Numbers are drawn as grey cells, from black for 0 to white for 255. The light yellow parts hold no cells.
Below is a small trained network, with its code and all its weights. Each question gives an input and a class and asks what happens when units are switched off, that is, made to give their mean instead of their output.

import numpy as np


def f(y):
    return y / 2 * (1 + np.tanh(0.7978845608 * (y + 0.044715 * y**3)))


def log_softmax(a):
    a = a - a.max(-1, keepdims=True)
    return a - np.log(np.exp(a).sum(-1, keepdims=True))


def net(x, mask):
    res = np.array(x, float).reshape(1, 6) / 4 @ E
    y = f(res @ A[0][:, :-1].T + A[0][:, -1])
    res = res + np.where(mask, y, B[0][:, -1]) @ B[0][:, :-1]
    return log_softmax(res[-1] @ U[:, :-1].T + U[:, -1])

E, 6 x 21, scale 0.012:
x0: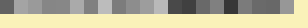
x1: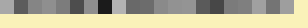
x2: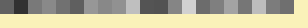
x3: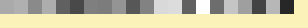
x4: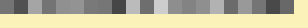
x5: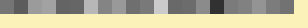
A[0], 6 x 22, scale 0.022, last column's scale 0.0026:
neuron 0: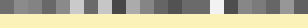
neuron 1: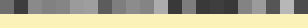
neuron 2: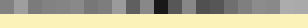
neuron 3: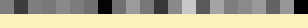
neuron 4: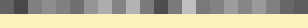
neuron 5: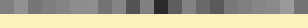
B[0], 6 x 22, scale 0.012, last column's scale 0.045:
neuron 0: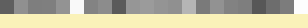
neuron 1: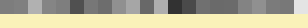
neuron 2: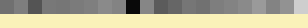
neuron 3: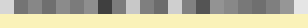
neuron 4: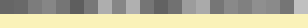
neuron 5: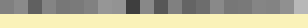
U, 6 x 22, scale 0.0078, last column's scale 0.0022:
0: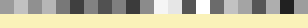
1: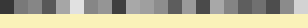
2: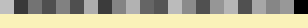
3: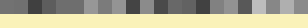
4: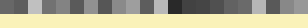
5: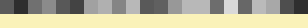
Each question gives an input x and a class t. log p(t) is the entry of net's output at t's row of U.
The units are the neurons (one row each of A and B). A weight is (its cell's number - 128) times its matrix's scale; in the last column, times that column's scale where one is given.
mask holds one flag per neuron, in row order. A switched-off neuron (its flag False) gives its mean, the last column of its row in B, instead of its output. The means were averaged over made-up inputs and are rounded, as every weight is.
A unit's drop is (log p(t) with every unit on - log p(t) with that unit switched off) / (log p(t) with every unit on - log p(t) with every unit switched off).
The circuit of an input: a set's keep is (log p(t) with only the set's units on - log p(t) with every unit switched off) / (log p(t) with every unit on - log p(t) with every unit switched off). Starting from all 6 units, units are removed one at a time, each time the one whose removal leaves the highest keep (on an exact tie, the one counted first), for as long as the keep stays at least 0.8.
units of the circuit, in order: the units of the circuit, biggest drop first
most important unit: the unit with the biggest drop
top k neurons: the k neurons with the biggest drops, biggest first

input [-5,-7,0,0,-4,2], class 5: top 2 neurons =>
[neuron 0; neuron 3]
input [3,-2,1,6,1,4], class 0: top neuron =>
[neuron 0]
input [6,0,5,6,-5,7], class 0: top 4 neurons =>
[neuron 1; neuron 0; neuron 4; neuron 3]
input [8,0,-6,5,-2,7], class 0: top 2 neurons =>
[neuron 0; neuron 1]
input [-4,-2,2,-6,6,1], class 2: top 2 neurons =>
[neuron 3; neuron 4]
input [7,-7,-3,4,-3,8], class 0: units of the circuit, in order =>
[neuron 0; neuron 1]
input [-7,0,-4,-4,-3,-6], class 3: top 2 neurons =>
[neuron 2; neuron 5]
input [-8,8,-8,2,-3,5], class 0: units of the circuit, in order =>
[neuron 3; neuron 2]
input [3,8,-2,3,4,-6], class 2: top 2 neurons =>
[neuron 0; neuron 1]
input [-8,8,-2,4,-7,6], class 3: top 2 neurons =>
[neuron 3; neuron 5]
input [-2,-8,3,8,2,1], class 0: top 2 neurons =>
[neuron 0; neuron 4]
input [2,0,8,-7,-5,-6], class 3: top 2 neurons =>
[neuron 2; neuron 5]
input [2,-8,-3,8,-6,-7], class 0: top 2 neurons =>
[neuron 0; neuron 4]
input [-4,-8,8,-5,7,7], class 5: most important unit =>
neuron 4
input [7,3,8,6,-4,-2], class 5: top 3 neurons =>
[neuron 0; neuron 3; neuron 1]
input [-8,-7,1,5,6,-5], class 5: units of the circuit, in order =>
[neuron 0; neuron 3]
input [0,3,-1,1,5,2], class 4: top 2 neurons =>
[neuron 0; neuron 3]
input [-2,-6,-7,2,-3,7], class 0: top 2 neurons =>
[neuron 0; neuron 1]
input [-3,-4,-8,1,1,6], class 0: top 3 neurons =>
[neuron 0; neuron 1; neuron 3]
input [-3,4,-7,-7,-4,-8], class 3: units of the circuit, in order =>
[neuron 2]
